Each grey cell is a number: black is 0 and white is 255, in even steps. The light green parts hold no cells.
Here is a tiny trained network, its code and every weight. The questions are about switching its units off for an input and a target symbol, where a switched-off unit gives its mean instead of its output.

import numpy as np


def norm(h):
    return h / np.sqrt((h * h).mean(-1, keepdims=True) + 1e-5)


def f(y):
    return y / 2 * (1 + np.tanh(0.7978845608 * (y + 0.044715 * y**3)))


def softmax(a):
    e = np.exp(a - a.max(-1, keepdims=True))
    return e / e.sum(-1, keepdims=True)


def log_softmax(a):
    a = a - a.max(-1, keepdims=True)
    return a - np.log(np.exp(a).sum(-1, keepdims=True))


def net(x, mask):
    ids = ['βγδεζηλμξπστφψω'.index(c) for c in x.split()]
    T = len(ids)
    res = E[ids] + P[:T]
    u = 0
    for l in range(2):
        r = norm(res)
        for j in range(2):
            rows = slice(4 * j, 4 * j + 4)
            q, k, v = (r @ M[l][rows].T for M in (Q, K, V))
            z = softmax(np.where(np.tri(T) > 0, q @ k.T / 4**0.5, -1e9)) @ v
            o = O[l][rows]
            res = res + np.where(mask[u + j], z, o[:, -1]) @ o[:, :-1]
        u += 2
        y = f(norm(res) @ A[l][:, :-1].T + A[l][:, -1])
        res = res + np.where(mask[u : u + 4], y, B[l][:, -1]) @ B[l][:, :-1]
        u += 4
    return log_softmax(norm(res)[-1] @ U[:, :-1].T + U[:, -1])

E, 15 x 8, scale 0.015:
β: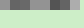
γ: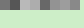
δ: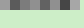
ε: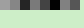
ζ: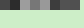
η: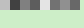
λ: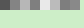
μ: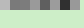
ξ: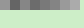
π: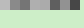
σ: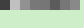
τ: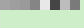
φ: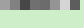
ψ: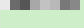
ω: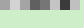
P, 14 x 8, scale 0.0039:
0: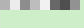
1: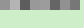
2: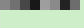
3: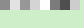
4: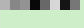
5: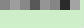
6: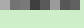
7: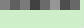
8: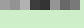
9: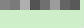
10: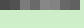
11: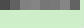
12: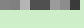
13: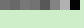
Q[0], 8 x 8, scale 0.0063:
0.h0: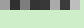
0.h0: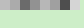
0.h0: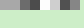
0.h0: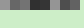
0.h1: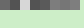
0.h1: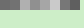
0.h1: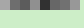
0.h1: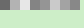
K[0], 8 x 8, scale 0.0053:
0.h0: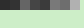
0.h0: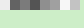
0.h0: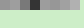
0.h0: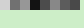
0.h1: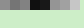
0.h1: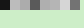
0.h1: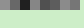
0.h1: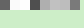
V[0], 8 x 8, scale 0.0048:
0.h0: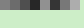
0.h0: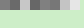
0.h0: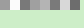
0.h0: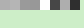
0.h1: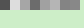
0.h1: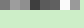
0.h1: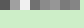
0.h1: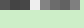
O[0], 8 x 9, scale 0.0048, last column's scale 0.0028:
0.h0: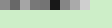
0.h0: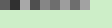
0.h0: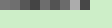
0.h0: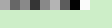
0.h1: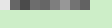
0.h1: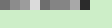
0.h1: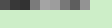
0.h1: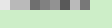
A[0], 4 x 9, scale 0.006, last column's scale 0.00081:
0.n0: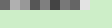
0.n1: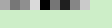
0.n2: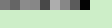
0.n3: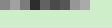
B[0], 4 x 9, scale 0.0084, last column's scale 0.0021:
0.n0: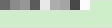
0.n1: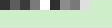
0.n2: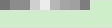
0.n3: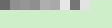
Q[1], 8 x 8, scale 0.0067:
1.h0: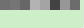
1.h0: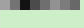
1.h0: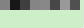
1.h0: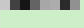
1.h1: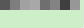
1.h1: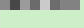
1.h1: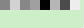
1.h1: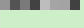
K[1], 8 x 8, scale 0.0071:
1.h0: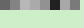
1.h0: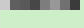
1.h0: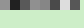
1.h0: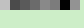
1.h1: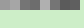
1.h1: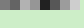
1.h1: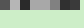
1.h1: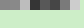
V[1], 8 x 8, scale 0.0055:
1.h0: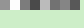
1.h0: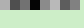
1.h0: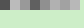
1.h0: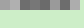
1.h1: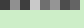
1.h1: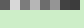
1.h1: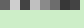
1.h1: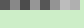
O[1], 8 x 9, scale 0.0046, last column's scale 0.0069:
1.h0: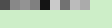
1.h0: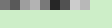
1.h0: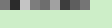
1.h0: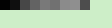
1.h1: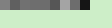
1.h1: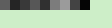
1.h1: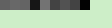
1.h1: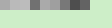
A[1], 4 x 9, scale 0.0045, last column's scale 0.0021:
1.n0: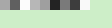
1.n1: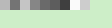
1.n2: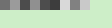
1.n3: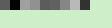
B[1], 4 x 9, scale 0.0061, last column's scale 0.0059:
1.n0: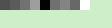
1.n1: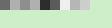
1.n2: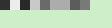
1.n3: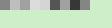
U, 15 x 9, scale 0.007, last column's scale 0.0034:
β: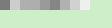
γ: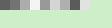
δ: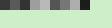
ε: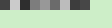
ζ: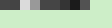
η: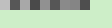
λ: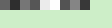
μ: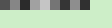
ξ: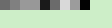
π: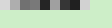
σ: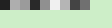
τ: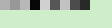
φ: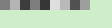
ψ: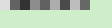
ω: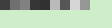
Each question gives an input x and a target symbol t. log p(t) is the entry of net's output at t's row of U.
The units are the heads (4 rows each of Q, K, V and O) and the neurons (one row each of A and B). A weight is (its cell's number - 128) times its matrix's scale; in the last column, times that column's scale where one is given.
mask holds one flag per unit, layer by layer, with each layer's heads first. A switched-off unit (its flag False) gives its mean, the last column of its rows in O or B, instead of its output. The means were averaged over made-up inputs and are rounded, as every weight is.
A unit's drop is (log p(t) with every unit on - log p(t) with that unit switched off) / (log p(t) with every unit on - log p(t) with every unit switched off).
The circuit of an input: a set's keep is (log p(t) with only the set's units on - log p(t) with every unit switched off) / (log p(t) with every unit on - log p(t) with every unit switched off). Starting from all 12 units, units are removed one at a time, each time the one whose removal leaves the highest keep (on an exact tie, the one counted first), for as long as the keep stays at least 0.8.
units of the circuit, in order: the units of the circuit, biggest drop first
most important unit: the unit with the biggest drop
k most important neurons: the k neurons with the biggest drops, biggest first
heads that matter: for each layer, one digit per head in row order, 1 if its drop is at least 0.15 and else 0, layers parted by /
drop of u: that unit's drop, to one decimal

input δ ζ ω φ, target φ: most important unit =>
1.h1
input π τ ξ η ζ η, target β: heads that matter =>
00 / 11
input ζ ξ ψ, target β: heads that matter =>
10 / 01
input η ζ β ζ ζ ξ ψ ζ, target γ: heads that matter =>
00 / 01
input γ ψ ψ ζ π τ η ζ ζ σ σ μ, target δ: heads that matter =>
00 / 00
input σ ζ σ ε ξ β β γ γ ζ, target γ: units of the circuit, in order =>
[1.h1, 0.h0]
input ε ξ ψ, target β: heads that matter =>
10 / 00
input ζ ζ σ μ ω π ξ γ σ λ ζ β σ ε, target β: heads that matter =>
01 / 01
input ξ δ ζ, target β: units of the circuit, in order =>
[1.h1, 0.h0]
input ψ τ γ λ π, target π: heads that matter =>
00 / 00
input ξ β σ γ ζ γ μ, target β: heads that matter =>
11 / 01
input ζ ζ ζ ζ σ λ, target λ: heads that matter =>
01 / 01
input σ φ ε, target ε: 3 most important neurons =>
[1.n2, 0.n3, 0.n1]
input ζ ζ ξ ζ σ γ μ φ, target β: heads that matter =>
00 / 01
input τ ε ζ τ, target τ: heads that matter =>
10 / 01
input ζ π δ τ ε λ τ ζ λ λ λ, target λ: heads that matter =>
01 / 00
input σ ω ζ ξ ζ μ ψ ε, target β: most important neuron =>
[0.n1]
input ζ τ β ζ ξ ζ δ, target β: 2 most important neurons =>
[0.n1, 1.n1]
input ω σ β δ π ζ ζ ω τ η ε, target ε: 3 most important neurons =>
[0.n1, 1.n2, 0.n3]
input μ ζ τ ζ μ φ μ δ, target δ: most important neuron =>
[0.n1]
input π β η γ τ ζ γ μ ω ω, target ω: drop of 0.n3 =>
-0.1
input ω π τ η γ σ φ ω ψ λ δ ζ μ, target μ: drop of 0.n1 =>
0.7
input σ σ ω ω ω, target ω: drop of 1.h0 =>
0.5
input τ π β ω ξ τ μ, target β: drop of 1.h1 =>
0.6
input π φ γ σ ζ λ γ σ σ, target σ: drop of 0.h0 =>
0.0
